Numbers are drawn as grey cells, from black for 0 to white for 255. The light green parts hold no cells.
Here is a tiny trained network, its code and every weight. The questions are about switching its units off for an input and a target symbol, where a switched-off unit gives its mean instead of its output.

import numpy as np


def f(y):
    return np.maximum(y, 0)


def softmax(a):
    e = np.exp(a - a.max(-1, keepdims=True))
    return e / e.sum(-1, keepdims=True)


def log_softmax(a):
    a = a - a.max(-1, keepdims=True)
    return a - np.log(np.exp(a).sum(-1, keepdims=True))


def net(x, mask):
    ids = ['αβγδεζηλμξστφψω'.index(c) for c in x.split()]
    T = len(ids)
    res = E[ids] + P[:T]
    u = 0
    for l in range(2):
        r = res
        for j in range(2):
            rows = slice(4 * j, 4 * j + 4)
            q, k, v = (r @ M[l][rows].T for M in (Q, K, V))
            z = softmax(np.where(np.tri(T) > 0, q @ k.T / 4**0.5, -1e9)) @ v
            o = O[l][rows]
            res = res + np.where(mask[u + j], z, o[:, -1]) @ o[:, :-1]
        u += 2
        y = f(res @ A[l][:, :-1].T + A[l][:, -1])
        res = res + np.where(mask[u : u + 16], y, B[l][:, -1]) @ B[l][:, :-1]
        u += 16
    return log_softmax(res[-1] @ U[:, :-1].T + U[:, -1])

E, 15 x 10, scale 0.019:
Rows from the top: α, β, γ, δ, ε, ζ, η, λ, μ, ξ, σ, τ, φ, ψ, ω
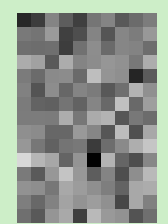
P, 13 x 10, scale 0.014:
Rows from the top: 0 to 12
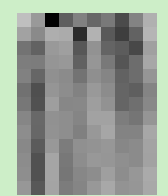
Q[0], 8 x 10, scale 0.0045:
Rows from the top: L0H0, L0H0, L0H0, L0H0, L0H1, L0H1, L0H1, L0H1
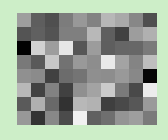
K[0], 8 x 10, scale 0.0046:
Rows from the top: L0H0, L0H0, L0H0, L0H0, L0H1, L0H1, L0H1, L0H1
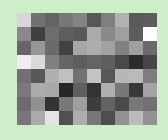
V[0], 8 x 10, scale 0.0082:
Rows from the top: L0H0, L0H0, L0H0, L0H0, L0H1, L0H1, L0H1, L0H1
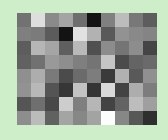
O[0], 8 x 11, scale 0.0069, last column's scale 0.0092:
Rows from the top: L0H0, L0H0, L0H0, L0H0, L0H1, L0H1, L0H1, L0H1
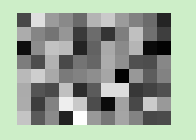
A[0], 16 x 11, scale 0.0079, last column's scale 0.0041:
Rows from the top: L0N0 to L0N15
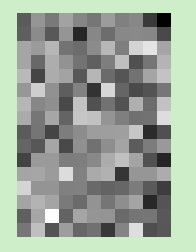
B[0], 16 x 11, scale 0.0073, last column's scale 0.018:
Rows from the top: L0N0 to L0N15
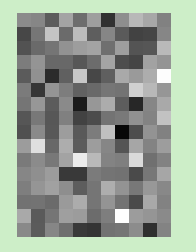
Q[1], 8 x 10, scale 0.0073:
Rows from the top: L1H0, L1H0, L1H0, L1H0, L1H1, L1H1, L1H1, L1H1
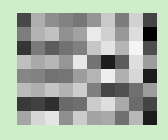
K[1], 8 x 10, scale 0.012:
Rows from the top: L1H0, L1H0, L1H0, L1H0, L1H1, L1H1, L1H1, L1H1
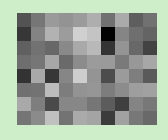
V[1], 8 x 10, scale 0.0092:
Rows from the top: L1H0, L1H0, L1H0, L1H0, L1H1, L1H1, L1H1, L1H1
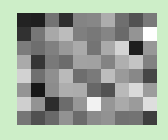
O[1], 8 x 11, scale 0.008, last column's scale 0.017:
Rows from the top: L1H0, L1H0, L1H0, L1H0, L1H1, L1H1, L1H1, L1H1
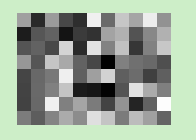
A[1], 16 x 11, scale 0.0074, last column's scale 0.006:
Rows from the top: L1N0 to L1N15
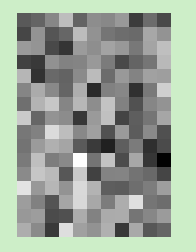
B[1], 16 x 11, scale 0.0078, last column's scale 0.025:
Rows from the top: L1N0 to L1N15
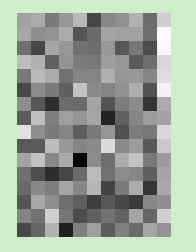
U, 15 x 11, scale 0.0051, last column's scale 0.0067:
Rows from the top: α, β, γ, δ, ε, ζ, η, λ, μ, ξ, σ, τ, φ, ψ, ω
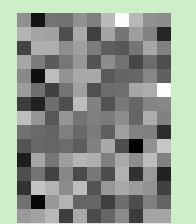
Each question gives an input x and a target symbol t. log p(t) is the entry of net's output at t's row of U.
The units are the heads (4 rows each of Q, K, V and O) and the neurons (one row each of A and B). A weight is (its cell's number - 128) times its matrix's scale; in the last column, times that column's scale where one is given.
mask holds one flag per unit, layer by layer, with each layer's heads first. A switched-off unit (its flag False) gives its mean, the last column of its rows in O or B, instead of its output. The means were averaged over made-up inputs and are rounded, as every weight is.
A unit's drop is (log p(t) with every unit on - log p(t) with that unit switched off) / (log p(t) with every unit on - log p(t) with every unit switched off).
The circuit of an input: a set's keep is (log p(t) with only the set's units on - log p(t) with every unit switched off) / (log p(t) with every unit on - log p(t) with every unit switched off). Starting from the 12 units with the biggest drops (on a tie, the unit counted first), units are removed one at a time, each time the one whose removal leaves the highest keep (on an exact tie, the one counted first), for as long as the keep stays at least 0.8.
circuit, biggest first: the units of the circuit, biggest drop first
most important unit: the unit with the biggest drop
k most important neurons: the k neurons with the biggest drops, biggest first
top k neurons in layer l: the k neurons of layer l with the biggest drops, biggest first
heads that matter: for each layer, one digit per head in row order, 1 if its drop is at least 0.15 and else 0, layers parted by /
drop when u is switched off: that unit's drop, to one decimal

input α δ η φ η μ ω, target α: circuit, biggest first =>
(L1H0)
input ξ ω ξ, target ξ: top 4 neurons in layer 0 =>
(L0N1, L0N15, L0N4, L0N11)
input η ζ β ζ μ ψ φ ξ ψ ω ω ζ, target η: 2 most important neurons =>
(L1N11, L1N5)
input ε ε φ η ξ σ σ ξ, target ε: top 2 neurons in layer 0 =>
(L0N4, L0N6)
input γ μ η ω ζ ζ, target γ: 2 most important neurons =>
(L0N15, L1N13)
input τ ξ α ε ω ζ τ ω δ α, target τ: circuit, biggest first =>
(L0H1, L1H0, L1H1)
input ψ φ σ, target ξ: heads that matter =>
00 / 01
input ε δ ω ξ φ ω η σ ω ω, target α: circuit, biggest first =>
(L0N6, L1H0, L1H1)
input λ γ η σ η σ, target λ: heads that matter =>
11 / 10
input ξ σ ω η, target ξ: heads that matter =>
11 / 01
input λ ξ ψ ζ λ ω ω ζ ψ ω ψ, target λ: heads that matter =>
01 / 10
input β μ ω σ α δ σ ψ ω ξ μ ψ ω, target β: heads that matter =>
11 / 11
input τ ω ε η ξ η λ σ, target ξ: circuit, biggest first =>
(L0N6, L1H0)
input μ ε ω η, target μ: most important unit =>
L1N10
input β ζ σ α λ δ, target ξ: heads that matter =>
11 / 01
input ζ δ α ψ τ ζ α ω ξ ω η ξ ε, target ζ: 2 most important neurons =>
(L0N1, L0N15)
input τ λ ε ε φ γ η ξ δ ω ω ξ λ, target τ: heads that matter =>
01 / 11
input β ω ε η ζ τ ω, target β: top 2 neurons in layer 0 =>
(L0N1, L0N15)
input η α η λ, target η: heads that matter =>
10 / 11
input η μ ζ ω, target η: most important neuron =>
(L1N11)
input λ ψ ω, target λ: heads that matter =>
01 / 10
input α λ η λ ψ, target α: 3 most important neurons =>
(L0N1, L0N4, L1N4)
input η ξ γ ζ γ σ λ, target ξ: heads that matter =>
00 / 01
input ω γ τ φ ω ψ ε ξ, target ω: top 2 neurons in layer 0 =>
(L0N2, L0N6)
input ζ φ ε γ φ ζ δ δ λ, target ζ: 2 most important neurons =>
(L0N1, L0N15)
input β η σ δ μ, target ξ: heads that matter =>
11 / 01
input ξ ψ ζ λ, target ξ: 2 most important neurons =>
(L0N1, L0N15)
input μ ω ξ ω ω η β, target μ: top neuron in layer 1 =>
(L1N10)
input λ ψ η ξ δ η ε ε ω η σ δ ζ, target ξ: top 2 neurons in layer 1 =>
(L1N5, L1N9)
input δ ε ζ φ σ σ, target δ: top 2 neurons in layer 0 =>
(L0N5, L0N3)
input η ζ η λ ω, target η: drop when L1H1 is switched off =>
0.3
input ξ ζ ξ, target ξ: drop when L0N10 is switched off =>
0.0
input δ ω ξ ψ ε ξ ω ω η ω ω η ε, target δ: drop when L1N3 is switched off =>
0.1
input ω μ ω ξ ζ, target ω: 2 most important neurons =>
(L0N2, L0N6)
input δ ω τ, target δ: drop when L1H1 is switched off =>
0.4
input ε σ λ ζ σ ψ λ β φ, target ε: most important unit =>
L0H1
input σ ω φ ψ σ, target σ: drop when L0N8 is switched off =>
0.2
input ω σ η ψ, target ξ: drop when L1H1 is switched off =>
0.2
